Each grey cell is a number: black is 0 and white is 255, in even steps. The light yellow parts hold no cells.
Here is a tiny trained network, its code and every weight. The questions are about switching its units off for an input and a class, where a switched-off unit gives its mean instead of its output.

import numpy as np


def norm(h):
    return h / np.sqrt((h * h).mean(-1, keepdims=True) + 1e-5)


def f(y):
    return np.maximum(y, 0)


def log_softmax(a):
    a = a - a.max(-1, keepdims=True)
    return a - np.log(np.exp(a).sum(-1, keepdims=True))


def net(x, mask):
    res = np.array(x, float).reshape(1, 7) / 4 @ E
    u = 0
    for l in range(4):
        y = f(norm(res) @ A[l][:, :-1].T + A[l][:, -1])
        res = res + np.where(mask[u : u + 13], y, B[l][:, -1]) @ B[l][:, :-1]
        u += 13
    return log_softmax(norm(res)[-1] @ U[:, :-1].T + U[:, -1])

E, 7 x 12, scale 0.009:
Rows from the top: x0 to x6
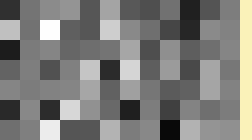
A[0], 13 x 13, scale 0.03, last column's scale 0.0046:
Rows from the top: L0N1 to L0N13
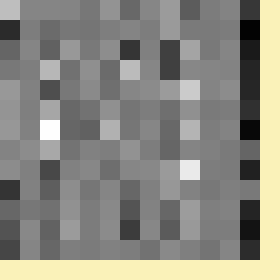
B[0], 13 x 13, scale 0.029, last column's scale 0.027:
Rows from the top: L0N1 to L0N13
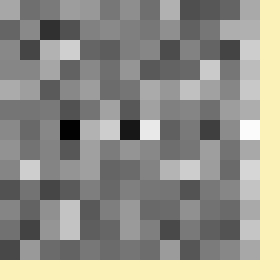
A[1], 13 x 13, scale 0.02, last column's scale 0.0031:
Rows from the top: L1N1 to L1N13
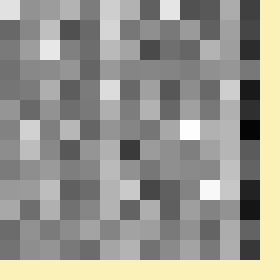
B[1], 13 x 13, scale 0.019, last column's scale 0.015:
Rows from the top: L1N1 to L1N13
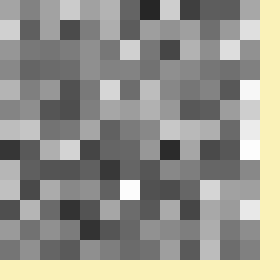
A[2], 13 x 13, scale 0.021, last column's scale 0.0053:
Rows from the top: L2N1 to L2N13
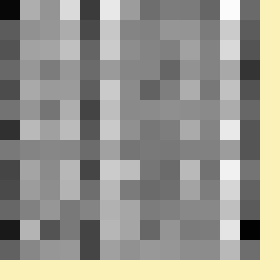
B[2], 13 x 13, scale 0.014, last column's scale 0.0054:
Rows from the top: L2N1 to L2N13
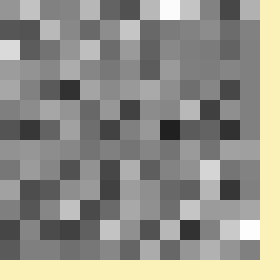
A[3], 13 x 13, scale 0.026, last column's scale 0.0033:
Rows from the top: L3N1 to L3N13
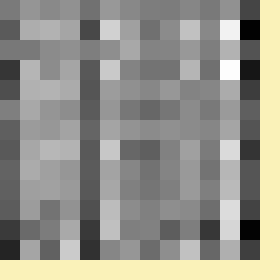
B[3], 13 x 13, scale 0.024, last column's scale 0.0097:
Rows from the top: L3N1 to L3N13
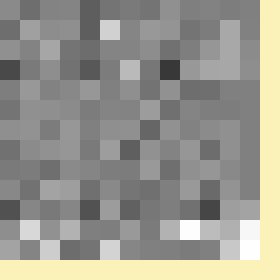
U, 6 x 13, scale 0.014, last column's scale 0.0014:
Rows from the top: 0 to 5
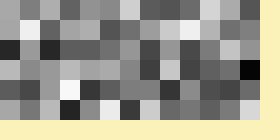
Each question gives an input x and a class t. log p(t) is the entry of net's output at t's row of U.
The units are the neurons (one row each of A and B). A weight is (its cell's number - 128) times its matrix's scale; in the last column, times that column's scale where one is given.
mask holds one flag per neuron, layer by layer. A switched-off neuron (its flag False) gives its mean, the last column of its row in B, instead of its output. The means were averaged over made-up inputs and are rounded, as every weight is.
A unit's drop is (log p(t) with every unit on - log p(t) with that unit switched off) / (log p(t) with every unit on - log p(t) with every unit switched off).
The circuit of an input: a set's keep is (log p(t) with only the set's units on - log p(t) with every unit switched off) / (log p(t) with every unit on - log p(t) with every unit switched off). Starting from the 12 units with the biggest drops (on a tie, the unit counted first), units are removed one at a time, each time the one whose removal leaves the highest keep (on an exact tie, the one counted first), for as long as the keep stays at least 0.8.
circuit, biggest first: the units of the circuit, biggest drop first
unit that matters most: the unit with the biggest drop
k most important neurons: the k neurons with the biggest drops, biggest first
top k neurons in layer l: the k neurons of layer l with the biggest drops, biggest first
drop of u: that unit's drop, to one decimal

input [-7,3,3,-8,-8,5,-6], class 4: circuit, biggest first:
L0N3, L0N12
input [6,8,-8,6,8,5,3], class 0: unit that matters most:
L0N7
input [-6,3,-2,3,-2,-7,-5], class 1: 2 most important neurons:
L0N7, L0N5
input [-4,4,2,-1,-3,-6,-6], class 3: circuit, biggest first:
L0N1, L1N1, L0N7, L0N10
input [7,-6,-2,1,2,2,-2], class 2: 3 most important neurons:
L0N2, L0N10, L0N13
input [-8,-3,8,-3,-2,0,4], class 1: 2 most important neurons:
L0N9, L0N5
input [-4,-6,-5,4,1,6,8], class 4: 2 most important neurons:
L0N3, L0N12
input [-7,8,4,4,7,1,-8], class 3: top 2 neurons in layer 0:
L0N7, L0N1
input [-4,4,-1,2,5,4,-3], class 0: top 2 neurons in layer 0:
L0N7, L0N9
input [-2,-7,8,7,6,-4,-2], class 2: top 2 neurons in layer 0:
L0N2, L0N13
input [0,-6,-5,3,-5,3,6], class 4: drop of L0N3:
0.4
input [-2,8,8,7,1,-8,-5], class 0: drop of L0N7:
0.6
